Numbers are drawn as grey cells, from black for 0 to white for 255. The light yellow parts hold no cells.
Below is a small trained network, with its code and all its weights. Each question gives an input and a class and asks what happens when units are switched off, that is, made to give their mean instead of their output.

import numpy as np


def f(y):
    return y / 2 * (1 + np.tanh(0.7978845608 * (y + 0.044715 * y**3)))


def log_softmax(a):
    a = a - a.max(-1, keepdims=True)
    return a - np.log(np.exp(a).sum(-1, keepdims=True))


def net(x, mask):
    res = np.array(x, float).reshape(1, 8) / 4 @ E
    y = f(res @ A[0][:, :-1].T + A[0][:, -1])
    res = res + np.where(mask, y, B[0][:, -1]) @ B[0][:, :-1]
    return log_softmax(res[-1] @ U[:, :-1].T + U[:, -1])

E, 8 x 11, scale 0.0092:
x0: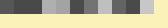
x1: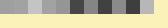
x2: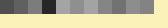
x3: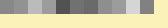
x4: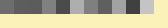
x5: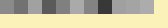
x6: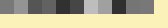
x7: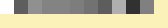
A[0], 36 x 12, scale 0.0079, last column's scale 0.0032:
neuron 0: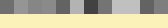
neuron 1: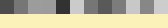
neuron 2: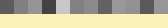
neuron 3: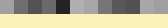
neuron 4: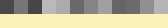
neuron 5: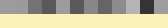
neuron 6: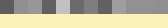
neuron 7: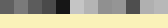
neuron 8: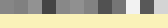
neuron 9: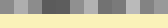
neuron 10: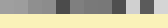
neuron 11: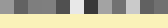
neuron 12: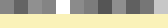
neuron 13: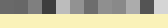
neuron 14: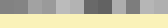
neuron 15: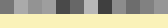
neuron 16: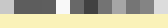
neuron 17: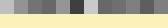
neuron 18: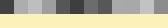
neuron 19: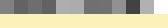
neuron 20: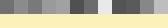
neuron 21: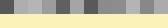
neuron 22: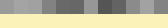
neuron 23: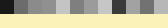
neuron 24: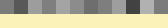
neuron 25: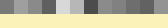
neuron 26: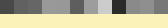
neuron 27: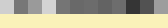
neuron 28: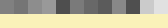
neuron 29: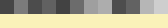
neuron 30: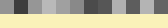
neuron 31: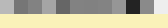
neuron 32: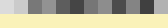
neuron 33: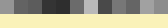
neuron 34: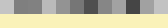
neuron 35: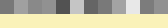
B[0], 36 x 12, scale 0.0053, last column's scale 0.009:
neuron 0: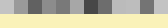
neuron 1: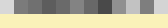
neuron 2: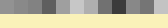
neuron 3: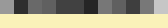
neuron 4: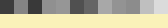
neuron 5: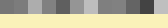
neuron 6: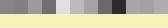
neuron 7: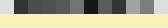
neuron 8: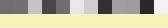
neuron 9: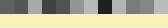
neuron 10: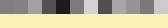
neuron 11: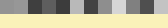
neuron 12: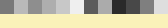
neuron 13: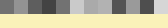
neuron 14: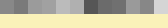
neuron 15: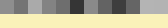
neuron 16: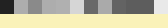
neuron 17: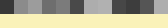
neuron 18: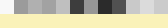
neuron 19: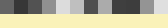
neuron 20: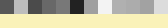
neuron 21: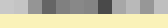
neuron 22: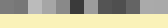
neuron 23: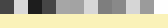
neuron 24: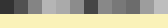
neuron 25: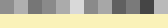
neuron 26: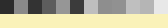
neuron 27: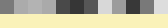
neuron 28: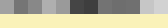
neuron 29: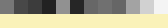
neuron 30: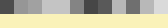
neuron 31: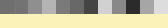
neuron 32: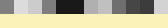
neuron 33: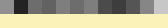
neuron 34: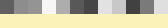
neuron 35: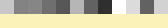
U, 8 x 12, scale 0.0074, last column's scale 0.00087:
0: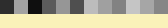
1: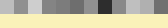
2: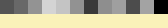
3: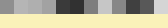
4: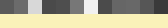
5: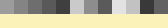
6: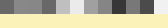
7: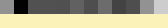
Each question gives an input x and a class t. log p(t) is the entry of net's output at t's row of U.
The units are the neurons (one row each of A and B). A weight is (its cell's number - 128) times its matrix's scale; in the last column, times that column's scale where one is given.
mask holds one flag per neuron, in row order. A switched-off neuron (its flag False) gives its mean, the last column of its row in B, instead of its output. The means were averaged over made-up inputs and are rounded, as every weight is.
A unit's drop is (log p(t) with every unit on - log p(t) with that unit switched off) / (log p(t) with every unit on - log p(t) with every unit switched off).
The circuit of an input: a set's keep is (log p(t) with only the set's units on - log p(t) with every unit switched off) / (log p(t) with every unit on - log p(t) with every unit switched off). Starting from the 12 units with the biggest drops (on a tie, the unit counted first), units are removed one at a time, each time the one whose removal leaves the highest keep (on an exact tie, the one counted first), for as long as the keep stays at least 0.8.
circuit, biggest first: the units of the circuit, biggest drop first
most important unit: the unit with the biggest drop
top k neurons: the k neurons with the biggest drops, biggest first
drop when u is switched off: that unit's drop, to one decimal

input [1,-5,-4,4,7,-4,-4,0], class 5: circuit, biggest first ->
neuron 11; neuron 35
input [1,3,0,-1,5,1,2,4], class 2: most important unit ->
neuron 34
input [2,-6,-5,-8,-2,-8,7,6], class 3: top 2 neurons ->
neuron 32; neuron 27
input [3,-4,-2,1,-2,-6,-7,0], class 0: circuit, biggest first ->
neuron 20; neuron 23
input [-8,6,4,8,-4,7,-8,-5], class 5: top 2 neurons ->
neuron 8; neuron 35
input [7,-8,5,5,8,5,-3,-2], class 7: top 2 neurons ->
neuron 7; neuron 20
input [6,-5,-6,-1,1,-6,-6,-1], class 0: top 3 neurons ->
neuron 20; neuron 26; neuron 23
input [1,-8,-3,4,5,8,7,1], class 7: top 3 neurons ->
neuron 3; neuron 7; neuron 33
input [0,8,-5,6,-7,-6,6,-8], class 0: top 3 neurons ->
neuron 23; neuron 26; neuron 20
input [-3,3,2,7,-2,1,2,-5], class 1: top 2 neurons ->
neuron 18; neuron 22
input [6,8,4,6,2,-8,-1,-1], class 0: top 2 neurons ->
neuron 20; neuron 26
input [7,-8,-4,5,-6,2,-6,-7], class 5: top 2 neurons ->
neuron 35; neuron 11
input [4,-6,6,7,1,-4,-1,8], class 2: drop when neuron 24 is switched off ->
-0.1
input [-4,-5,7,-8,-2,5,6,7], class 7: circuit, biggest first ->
neuron 3
